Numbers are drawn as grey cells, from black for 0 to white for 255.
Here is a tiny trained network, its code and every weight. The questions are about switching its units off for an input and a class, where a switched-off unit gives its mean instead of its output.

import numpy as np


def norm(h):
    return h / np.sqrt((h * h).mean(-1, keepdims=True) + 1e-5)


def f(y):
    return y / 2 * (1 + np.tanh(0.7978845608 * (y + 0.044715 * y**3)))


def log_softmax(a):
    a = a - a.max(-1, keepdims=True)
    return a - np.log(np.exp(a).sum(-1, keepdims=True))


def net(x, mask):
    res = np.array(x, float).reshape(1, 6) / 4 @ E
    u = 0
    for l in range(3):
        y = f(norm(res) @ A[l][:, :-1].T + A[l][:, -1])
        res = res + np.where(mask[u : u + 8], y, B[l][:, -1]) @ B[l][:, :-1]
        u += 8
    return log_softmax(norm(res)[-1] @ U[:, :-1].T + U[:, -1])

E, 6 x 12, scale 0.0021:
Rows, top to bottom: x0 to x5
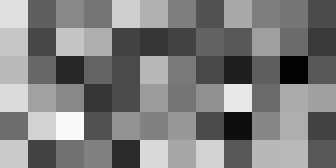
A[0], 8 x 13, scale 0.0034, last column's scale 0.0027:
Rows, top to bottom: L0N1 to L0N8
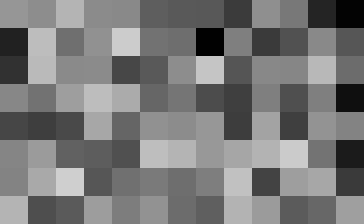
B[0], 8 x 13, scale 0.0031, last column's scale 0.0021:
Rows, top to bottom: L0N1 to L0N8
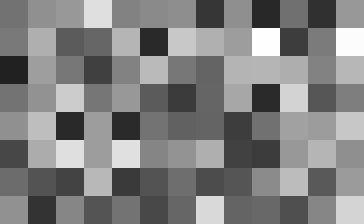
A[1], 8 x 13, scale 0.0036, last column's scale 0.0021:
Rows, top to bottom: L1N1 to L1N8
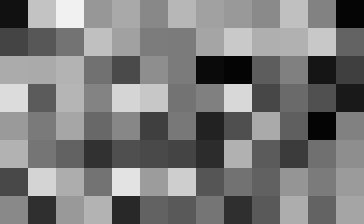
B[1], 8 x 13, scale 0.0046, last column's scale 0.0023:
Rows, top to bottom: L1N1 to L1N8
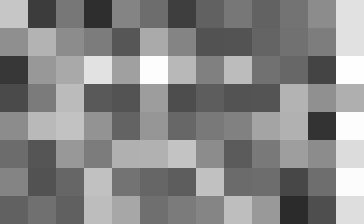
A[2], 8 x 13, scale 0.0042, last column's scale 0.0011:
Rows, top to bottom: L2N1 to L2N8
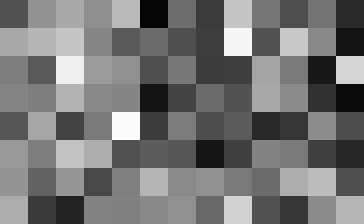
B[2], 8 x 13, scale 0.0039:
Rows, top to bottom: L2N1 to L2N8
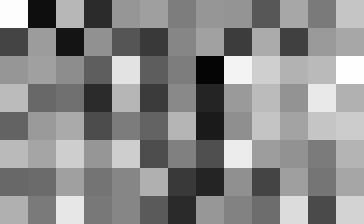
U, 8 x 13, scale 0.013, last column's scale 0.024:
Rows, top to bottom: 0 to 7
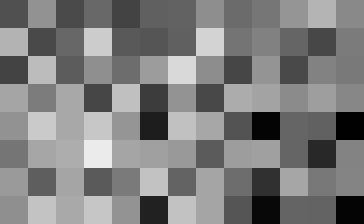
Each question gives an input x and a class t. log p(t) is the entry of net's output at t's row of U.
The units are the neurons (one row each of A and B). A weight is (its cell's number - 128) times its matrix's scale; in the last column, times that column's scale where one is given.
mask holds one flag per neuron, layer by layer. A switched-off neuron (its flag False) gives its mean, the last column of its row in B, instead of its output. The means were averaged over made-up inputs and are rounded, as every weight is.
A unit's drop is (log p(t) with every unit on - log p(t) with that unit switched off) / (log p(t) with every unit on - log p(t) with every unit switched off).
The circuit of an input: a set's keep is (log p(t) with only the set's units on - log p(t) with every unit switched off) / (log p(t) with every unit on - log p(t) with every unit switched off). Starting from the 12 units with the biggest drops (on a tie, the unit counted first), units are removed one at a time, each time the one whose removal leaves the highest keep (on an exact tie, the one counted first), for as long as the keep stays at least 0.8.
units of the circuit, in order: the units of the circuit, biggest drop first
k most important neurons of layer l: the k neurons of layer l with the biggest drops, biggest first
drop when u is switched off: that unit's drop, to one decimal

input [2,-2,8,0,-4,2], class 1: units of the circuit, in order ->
(L2N3)
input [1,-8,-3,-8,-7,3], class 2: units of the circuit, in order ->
(L1N2, L2N3)
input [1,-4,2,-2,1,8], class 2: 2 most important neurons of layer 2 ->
(L2N1, L2N8)
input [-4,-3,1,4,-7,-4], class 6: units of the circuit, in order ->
(L2N8, L2N3)
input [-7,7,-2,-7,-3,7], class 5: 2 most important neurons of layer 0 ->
(L0N2, L0N8)
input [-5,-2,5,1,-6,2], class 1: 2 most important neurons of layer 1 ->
(L1N4, L1N2)
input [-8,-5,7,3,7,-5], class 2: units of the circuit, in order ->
(L2N3, L2N8)
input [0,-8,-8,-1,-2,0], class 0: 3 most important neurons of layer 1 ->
(L1N8, L1N2, L1N6)
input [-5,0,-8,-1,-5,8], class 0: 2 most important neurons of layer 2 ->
(L2N1, L2N8)
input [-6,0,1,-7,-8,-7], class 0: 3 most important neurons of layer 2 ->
(L2N3, L2N6, L2N4)
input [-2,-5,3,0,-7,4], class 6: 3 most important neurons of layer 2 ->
(L2N8, L2N2, L2N7)
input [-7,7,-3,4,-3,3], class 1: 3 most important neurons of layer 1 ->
(L1N8, L1N5, L1N4)
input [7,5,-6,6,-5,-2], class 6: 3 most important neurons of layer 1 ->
(L1N5, L1N6, L1N4)
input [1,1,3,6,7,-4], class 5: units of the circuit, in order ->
(L1N3)
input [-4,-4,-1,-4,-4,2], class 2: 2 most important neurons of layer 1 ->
(L1N1, L1N2)
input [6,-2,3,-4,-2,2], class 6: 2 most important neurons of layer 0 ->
(L0N7, L0N2)
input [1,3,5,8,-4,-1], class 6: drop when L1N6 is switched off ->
0.2
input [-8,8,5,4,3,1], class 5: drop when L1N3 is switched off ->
0.4
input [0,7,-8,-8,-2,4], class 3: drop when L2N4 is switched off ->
0.1
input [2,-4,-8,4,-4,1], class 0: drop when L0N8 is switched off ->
0.0
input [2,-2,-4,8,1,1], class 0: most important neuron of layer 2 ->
(L2N2)
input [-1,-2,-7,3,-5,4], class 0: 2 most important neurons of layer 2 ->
(L2N2, L2N1)
